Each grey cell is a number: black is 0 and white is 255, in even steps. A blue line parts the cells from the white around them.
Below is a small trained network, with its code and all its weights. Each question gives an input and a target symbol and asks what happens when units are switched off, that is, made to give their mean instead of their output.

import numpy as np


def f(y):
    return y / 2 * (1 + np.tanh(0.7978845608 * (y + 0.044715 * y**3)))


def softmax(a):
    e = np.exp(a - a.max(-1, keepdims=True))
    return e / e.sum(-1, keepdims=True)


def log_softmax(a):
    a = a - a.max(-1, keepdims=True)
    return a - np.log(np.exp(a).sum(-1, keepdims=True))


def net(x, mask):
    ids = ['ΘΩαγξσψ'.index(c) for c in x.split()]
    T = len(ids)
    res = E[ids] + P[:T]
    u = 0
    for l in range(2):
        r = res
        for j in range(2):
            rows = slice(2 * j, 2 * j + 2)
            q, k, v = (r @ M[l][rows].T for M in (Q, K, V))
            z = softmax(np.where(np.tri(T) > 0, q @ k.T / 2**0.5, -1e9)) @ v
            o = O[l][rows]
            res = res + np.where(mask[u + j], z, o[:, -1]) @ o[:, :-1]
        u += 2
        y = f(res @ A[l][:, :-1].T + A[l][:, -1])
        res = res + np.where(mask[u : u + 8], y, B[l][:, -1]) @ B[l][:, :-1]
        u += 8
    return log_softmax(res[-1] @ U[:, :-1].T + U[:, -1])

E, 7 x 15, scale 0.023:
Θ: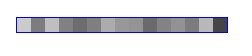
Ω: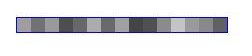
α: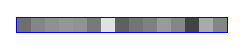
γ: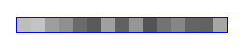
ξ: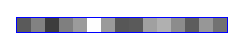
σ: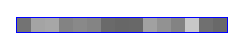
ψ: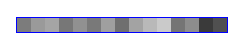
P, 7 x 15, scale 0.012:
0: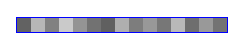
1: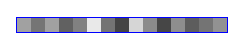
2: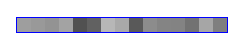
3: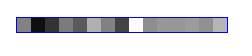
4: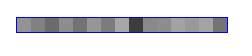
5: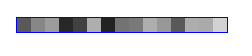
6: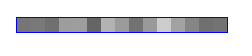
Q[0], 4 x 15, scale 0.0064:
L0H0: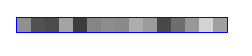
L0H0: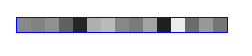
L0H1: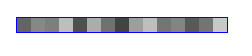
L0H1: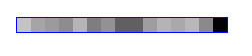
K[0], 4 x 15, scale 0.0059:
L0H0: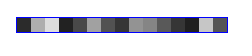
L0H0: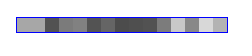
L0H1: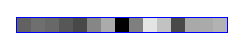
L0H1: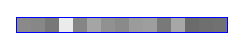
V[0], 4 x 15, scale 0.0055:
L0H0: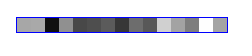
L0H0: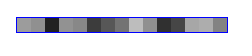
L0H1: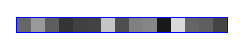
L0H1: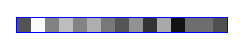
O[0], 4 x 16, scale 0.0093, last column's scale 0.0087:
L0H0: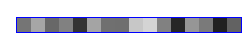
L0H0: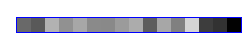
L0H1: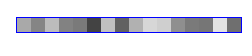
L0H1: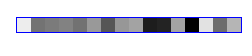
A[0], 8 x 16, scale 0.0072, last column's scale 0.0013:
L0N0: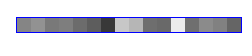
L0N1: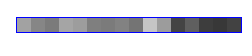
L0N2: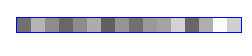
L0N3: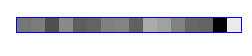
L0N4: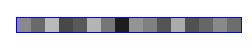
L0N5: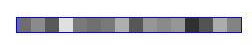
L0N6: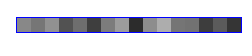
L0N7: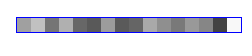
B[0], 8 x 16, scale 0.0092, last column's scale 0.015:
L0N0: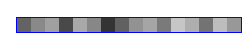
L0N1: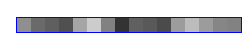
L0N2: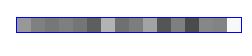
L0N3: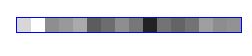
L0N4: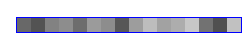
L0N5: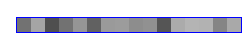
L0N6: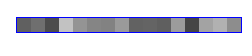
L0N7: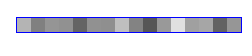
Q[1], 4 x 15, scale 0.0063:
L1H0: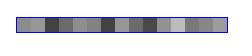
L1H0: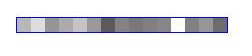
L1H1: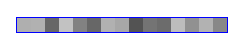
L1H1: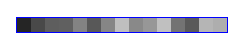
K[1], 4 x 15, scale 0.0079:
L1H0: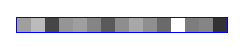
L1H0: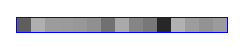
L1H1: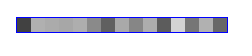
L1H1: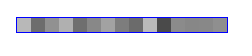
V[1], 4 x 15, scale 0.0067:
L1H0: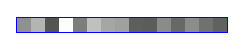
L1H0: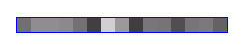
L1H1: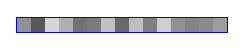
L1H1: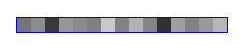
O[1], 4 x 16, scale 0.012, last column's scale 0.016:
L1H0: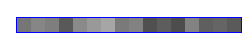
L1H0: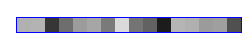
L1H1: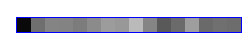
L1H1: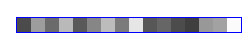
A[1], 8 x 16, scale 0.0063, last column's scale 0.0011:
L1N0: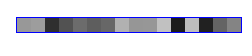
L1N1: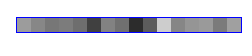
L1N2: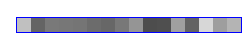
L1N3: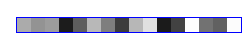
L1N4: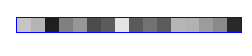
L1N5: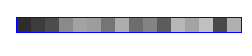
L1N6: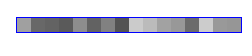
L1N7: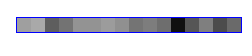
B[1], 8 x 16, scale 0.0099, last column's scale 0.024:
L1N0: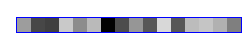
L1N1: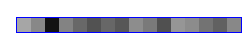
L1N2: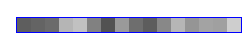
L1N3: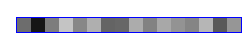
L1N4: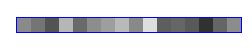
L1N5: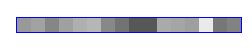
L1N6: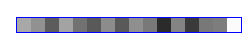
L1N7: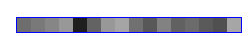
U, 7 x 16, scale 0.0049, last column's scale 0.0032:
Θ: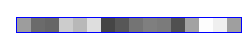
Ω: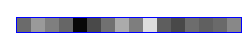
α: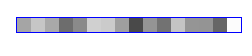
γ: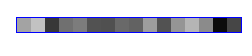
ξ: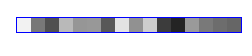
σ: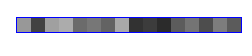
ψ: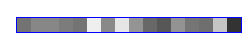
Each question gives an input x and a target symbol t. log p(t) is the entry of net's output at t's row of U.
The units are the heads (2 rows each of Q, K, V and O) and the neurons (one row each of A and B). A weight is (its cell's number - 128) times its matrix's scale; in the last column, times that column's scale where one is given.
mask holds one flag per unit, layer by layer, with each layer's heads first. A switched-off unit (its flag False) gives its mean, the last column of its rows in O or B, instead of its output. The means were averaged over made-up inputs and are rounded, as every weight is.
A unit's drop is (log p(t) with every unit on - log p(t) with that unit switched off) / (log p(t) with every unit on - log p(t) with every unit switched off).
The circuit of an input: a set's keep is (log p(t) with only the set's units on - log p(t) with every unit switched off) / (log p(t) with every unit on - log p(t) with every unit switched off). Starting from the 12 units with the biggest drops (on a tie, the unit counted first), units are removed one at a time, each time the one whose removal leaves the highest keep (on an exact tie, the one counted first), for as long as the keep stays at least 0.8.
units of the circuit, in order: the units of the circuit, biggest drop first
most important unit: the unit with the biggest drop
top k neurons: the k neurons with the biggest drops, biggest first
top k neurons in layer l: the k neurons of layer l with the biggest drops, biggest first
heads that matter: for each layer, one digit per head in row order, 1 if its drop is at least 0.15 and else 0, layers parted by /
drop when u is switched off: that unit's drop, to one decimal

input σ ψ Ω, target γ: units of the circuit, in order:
(L1H1 L1N1 L0H1)
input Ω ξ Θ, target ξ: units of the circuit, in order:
(L0H1 L1N4 L1H0 L0N4)
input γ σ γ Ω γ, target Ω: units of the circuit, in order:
(L0H0 L0H1 L1N2 L1H1)
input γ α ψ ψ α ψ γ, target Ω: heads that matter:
11 / 11
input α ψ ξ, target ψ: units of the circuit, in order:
(L1H0 L1H1 L1N7)
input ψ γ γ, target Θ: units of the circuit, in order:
(L1N2 L0H1)
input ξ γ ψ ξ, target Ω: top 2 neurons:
(L1N2 L0N0)
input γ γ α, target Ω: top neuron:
(L0N7)
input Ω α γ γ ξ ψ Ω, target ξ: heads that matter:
01 / 11
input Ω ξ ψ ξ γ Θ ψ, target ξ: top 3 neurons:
(L1N4 L0N4 L0N5)
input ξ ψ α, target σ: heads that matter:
10 / 11
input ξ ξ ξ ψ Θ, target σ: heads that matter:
10 / 11
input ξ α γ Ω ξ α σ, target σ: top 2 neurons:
(L1N7 L0N5)
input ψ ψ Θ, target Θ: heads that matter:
10 / 10
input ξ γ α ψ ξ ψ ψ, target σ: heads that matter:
10 / 11
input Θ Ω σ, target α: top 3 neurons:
(L0N7 L1N6 L1N5)
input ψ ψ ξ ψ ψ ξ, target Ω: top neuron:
(L0N2)
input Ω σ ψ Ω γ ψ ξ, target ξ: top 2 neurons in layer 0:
(L0N3 L0N4)
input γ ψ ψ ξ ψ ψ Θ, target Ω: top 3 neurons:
(L0N0 L1N2 L0N2)
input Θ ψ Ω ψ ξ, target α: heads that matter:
11 / 01
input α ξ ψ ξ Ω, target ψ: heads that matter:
00 / 11
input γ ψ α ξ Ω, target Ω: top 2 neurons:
(L0N0 L1N2)
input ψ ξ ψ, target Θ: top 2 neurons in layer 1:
(L1N7 L1N2)
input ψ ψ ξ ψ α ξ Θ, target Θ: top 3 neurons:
(L0N0 L0N5 L1N2)
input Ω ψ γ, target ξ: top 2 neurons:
(L1N4 L0N4)
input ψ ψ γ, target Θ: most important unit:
L0N0
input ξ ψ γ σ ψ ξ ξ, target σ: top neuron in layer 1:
(L1N7)
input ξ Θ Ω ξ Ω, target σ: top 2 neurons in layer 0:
(L0N3 L0N5)
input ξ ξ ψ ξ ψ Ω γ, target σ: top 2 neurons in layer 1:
(L1N7 L1N2)
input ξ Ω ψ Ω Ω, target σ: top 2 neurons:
(L1N7 L0N3)
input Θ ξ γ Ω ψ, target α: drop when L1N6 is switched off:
0.2
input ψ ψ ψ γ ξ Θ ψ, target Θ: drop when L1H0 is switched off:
0.1
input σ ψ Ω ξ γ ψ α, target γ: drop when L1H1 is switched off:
0.7
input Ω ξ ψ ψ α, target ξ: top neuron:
(L1N4)
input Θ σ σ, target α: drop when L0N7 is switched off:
0.2
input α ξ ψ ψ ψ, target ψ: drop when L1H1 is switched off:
0.3
